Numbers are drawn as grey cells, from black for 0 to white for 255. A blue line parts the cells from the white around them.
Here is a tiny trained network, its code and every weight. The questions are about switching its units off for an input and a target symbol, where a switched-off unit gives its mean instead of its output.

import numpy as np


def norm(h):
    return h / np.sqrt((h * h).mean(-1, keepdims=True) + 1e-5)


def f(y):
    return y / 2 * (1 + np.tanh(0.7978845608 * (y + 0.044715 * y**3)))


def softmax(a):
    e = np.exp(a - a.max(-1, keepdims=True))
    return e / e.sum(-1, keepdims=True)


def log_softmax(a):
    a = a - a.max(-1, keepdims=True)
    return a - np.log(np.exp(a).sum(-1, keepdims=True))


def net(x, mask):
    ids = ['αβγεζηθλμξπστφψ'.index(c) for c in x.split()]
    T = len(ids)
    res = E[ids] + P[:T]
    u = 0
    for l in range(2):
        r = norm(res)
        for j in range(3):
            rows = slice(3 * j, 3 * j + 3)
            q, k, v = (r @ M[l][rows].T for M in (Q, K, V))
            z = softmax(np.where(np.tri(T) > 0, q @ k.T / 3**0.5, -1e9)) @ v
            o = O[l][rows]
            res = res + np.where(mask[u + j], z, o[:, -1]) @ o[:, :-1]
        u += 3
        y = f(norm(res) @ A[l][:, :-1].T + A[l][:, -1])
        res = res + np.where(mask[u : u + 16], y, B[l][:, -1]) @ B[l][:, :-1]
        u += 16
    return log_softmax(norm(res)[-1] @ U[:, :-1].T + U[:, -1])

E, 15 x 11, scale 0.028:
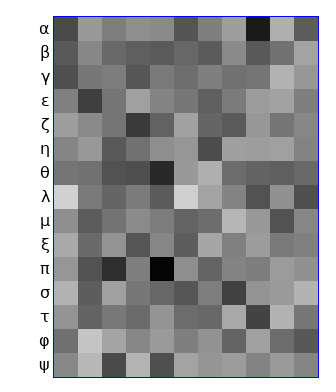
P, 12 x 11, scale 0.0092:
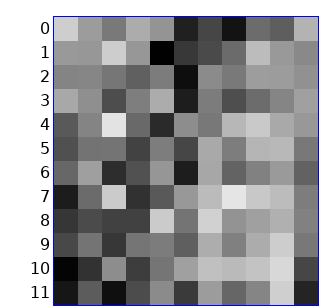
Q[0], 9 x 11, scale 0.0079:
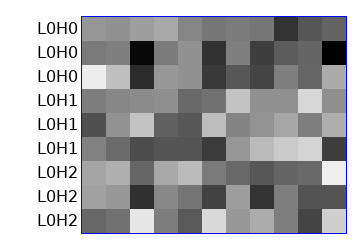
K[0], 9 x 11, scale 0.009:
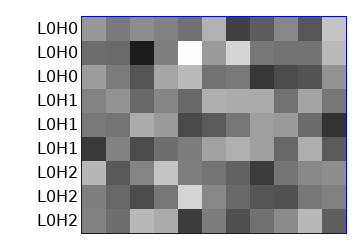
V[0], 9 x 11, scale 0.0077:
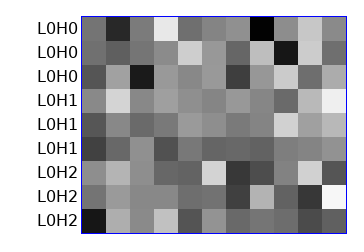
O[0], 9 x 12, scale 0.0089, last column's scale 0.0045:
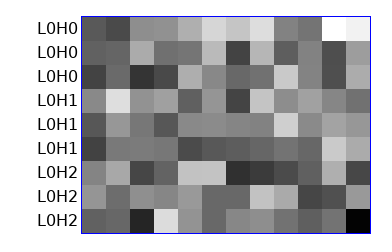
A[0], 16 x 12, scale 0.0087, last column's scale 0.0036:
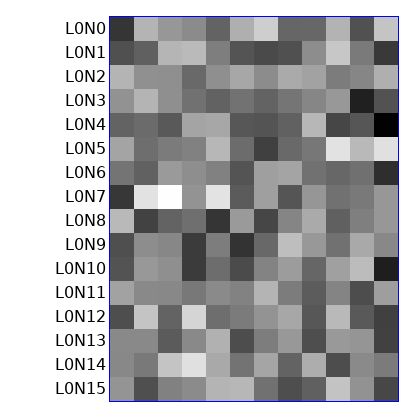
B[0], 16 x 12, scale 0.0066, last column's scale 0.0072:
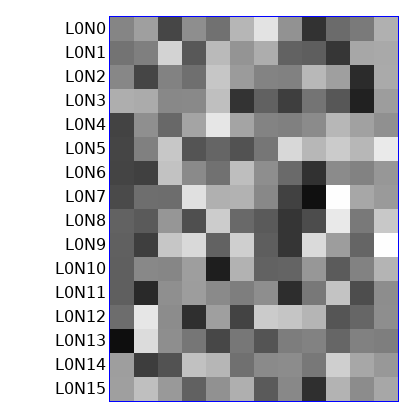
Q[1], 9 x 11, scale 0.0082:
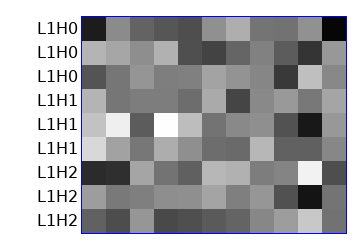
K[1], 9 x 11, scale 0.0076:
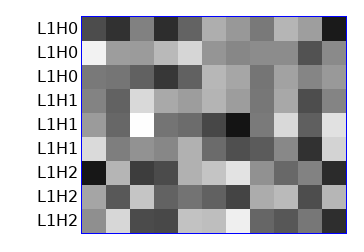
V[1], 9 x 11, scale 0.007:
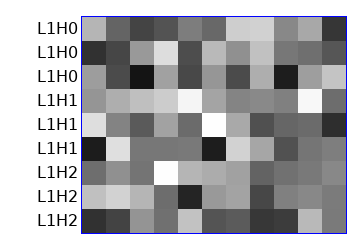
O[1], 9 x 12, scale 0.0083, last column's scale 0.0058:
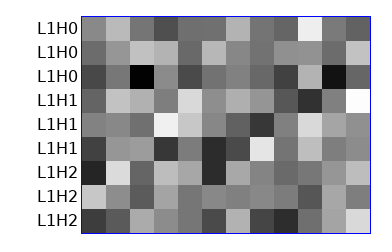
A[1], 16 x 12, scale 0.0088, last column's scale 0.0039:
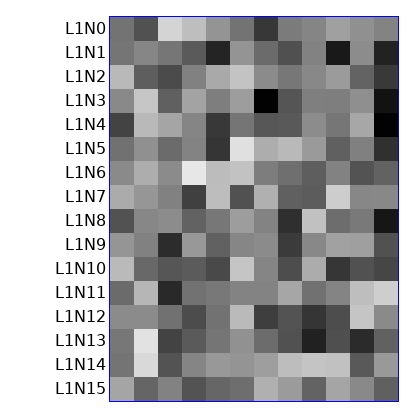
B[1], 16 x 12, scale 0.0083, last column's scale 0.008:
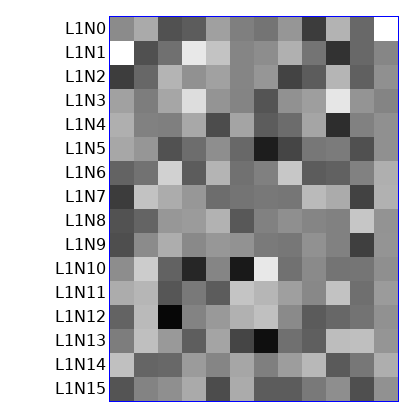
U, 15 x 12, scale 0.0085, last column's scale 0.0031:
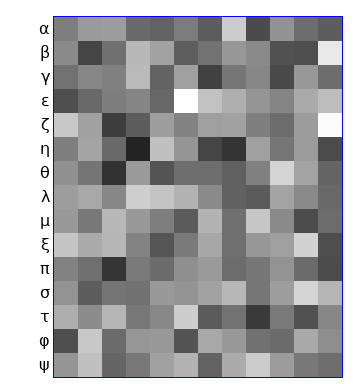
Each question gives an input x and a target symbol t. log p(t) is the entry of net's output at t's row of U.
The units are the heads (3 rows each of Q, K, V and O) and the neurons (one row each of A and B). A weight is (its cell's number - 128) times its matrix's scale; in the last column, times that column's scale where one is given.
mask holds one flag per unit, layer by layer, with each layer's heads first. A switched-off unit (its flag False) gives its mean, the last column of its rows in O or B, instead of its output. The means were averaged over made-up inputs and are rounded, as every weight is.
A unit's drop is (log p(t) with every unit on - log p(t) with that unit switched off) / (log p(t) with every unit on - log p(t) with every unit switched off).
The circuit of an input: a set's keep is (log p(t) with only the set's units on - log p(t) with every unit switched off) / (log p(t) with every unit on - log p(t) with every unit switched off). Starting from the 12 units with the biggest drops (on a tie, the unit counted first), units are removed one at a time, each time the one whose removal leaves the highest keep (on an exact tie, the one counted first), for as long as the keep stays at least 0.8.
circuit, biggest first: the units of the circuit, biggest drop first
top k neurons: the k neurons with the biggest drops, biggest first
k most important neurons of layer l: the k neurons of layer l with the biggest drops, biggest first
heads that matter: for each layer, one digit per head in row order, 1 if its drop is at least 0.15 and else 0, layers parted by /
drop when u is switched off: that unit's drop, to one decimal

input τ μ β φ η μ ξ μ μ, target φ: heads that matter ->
100 / 011
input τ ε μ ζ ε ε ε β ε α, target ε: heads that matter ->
100 / 000
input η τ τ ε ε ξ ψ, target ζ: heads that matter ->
000 / 010
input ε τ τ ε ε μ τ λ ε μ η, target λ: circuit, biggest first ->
(L1H1)
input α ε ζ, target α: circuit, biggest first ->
(L1H1, L0N12)
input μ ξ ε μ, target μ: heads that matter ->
101 / 000
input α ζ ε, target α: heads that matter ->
000 / 010
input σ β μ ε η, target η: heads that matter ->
100 / 011
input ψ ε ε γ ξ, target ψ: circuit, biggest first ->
(L1H2, L0H1)
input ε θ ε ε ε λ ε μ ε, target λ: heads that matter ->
010 / 010
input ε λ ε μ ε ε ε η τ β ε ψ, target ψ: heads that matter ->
100 / 000
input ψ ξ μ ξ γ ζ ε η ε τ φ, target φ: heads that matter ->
110 / 001
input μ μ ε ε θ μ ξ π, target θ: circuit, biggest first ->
(L1H1, L0H0)
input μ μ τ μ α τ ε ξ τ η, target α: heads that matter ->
100 / 010
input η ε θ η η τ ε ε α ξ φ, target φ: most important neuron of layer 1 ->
(L1N13)
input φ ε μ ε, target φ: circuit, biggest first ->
(L1H2, L0N7)
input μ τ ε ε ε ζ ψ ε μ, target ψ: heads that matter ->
000 / 001
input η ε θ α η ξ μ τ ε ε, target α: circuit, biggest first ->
(L1H1, L0H0)
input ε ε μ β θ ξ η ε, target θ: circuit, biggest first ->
(L1H1, L0H2)
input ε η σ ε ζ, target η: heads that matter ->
101 / 000
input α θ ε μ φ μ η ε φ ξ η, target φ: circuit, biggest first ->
(L1H2, L0N7)
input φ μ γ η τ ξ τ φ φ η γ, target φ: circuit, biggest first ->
(L0N7, L1H2, L1H1)
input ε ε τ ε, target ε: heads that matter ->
100 / 010
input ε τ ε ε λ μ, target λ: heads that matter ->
000 / 010
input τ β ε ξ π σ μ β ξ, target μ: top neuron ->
(L1N10)
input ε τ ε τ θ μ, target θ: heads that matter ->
000 / 010
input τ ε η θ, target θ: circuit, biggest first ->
(L1H1)
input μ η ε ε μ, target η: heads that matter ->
100 / 000
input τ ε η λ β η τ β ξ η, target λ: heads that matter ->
100 / 010
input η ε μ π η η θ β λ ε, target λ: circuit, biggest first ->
(L1H1, L0H1)
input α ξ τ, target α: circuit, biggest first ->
(L1H1, L0H0, L0N12)
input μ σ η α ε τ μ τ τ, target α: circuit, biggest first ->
(L1H1, L0H0)
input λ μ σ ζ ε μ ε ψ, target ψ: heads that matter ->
010 / 000
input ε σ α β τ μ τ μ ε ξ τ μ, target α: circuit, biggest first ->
(L1H1)
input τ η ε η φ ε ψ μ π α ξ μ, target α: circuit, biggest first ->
(L1H1, L0N12)
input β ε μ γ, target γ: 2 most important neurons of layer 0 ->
(L0N10, L0N9)
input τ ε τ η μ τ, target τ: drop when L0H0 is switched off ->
0.5
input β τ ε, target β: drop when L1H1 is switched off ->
0.1
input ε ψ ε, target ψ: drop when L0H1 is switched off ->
0.2
